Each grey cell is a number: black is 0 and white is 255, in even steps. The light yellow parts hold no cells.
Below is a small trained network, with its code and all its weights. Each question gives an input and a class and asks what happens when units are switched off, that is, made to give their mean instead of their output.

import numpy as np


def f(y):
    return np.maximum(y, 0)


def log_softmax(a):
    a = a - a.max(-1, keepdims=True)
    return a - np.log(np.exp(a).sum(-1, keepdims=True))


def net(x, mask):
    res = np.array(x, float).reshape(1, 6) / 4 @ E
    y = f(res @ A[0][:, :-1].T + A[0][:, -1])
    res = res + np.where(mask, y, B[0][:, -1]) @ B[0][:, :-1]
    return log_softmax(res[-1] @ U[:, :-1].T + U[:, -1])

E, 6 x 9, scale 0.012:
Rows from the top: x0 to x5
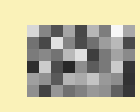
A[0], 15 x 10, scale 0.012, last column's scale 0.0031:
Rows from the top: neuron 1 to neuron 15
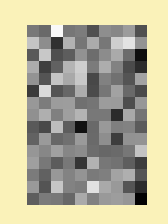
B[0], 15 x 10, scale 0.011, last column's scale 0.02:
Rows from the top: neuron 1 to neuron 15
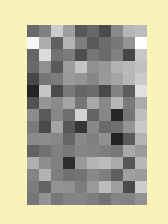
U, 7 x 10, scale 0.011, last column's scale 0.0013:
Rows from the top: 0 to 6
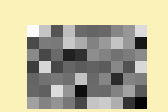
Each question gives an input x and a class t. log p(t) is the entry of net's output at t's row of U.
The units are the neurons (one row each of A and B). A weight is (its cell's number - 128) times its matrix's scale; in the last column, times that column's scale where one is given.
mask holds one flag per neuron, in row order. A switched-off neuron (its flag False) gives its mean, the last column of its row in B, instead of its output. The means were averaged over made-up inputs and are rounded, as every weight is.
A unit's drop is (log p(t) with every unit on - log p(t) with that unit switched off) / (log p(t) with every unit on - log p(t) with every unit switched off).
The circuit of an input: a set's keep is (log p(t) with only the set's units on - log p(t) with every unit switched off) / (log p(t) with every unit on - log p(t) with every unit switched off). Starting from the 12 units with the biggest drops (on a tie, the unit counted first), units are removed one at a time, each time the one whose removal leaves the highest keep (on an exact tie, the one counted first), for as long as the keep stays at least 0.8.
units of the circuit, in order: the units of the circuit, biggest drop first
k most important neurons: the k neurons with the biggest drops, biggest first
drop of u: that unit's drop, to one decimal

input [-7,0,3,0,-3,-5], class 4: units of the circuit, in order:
[neuron 8]
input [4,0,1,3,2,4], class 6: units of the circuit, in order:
[neuron 6; neuron 2]
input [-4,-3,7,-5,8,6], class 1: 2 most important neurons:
[neuron 4; neuron 5]
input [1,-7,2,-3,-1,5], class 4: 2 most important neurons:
[neuron 8; neuron 3]
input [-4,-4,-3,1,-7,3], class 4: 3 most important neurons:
[neuron 10; neuron 8; neuron 12]
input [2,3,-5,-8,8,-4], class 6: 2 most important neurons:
[neuron 14; neuron 12]
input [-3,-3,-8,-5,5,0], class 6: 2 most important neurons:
[neuron 12; neuron 14]
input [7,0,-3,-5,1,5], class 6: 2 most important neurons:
[neuron 14; neuron 12]
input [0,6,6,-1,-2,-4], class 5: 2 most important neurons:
[neuron 1; neuron 4]
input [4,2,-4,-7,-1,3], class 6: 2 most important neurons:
[neuron 12; neuron 14]
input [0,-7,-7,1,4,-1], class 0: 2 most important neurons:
[neuron 6; neuron 14]
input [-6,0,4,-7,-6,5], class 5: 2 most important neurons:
[neuron 1; neuron 9]
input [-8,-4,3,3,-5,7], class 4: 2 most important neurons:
[neuron 8; neuron 10]
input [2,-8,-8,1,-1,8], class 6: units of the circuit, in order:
[neuron 12]
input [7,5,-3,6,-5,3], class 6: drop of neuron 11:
0.1
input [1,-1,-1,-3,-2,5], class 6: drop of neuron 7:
-0.1
